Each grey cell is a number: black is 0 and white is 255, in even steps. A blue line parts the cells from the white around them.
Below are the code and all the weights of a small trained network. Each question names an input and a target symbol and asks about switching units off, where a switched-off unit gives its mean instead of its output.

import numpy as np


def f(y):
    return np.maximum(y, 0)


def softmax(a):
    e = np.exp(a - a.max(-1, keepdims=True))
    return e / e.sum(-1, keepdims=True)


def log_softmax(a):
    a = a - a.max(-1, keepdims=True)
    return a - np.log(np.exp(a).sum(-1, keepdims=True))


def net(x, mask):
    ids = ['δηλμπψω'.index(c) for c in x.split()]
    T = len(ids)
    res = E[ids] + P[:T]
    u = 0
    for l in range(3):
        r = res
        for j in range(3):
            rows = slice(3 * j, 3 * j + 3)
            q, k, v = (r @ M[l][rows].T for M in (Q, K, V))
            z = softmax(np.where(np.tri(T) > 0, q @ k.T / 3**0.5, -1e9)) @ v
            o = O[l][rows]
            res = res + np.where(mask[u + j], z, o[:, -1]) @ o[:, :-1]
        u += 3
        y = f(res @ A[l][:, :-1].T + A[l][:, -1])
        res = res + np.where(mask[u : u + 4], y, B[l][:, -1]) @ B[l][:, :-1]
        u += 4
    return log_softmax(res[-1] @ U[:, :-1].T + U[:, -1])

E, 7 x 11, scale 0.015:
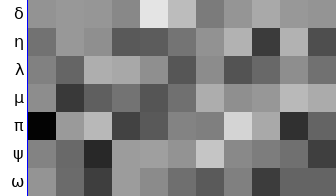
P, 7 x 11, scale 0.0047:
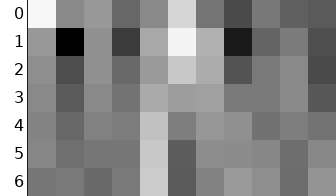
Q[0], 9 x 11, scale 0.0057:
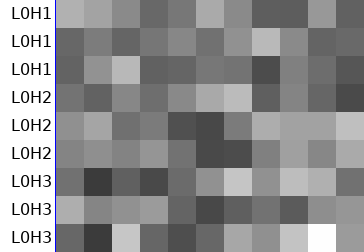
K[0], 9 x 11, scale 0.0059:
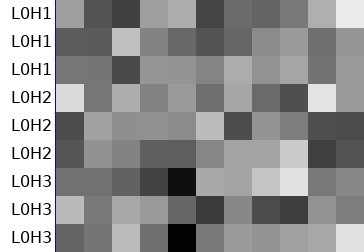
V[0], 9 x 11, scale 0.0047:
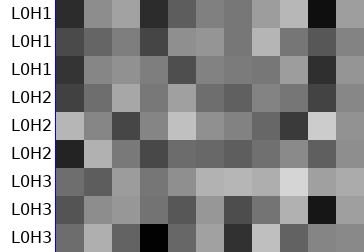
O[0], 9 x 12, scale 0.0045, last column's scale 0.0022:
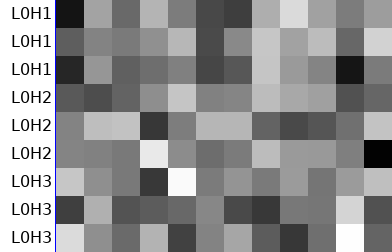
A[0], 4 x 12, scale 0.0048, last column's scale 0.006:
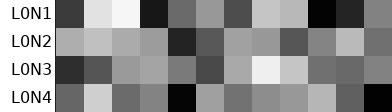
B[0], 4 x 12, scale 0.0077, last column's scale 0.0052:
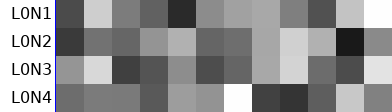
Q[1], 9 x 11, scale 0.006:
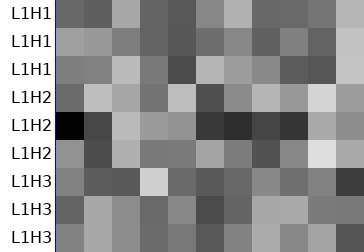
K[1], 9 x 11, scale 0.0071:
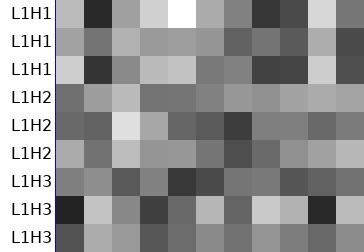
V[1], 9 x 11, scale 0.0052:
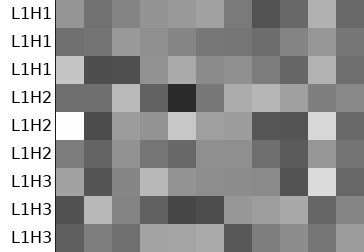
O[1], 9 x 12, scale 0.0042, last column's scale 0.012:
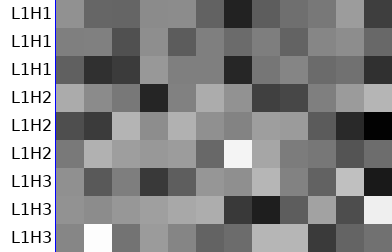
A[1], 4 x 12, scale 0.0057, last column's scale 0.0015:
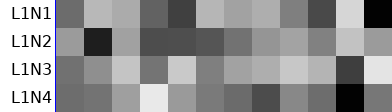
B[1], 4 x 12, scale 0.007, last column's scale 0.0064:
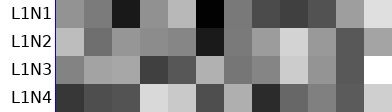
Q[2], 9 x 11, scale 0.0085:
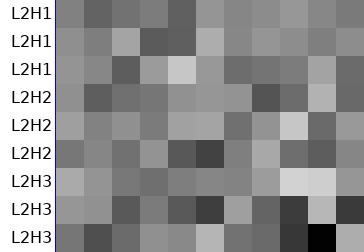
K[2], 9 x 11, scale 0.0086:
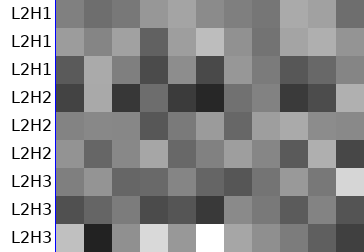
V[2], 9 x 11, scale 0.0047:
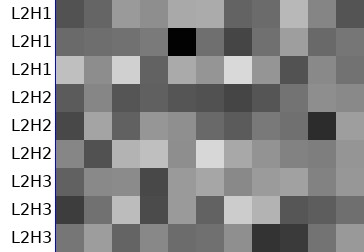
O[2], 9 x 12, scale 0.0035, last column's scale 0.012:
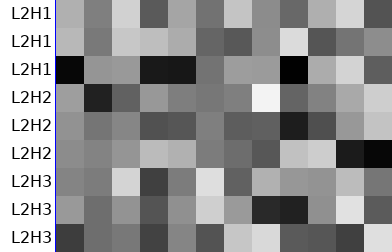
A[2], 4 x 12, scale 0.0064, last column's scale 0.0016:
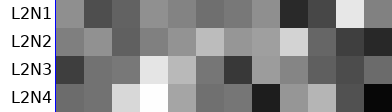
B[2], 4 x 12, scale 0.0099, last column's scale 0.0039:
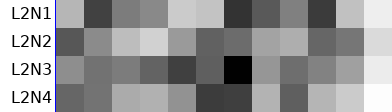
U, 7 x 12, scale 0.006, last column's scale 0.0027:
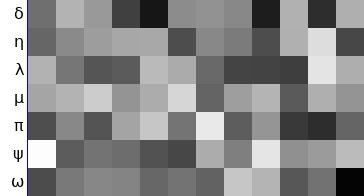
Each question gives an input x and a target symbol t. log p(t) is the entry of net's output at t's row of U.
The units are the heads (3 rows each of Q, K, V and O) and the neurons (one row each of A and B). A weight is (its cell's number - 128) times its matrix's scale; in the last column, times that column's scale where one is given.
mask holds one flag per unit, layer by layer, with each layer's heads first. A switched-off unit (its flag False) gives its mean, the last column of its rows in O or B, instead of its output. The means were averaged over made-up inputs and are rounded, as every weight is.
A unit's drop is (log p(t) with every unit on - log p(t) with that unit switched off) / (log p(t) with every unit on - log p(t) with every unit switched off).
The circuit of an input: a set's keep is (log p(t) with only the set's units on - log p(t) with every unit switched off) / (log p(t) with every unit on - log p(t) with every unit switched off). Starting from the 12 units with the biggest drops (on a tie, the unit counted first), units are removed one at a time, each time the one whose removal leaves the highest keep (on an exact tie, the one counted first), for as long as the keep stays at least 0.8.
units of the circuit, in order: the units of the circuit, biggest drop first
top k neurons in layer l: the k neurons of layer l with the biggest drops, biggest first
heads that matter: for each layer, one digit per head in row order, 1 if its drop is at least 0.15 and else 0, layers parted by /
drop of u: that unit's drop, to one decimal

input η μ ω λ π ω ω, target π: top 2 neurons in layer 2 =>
[L2N3 L2N4]
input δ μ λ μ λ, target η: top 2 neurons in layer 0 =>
[L0N1 L0N3]
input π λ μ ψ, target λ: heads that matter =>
100 / 010 / 110
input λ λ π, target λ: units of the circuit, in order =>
[L1H2 L0N1 L1N1]
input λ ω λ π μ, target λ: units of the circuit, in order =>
[L2H2 L2N1 L0N1 L1N1]
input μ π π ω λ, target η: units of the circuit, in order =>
[L1H3 L2N4 L0N1]
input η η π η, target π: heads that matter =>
111 / 111 / 111
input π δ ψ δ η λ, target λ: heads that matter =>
100 / 101 / 110
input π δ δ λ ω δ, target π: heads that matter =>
001 / 111 / 011
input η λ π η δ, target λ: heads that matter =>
100 / 000 / 110
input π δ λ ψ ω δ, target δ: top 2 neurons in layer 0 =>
[L0N1 L0N3]
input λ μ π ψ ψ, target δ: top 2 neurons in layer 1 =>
[L1N3 L1N4]
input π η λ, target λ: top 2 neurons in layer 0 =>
[L0N3 L0N2]
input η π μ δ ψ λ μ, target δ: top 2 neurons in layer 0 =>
[L0N1 L0N3]
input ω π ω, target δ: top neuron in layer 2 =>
[L2N1]
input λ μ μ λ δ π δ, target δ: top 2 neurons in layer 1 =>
[L1N3 L1N4]
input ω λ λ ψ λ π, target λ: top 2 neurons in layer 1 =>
[L1N1 L1N3]
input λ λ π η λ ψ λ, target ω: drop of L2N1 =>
0.0
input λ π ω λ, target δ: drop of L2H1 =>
0.2
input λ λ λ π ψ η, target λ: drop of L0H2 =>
-0.1
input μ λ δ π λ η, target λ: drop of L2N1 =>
0.2
